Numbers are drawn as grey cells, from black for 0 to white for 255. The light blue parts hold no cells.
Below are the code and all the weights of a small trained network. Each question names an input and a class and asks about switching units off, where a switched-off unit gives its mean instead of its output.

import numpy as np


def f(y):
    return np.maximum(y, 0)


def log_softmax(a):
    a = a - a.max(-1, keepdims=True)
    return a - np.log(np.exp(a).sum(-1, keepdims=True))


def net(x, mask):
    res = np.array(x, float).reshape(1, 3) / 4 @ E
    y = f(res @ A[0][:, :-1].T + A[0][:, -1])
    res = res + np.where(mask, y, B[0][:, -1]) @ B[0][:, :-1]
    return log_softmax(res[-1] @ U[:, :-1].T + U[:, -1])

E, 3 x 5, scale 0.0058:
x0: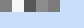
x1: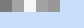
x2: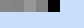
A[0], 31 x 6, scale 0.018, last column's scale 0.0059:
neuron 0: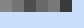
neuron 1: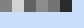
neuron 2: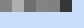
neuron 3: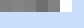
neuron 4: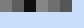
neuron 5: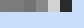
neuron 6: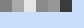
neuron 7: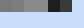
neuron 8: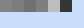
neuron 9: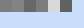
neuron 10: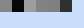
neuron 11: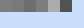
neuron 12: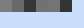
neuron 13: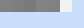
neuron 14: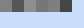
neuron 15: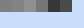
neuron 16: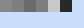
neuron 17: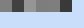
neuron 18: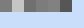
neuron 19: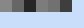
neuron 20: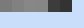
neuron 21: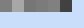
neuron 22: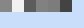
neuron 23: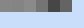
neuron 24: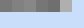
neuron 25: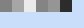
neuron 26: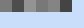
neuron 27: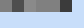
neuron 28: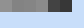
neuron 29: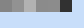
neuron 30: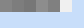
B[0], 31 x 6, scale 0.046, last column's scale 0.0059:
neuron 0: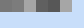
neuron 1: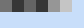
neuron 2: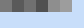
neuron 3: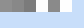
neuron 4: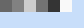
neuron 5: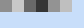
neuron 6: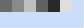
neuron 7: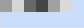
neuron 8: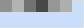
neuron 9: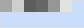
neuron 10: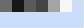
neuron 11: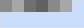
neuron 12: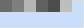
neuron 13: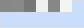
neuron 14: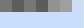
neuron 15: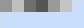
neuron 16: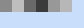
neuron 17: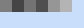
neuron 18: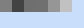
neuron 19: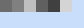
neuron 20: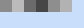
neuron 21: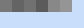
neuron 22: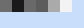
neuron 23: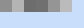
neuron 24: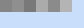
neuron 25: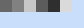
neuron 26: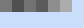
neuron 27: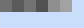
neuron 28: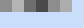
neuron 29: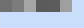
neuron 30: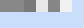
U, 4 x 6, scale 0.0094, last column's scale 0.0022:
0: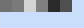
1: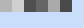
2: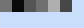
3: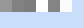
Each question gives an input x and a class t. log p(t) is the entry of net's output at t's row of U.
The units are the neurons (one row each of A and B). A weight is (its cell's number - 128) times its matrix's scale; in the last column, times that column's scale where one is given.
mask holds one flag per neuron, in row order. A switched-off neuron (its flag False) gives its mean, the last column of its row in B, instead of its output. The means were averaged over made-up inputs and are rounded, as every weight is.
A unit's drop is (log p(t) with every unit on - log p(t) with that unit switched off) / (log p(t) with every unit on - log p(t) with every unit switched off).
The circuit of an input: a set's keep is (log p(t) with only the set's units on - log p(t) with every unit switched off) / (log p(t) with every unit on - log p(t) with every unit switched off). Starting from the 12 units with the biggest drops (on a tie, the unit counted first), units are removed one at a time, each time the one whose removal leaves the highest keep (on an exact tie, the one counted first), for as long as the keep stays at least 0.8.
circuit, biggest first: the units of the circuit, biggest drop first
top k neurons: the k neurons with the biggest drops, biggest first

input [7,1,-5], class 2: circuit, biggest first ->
neuron 22
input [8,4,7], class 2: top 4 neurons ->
neuron 22; neuron 1; neuron 18; neuron 9
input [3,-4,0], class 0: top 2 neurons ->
neuron 4; neuron 19
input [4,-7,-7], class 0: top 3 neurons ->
neuron 4; neuron 19; neuron 12
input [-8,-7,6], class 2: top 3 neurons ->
neuron 10; neuron 17; neuron 6
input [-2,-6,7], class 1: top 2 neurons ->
neuron 7; neuron 15
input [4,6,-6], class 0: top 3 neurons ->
neuron 6; neuron 25; neuron 7
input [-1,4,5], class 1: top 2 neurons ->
neuron 4; neuron 7
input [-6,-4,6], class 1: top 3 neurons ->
neuron 7; neuron 22; neuron 15
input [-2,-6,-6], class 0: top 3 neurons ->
neuron 4; neuron 19; neuron 12
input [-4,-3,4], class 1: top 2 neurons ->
neuron 22; neuron 7
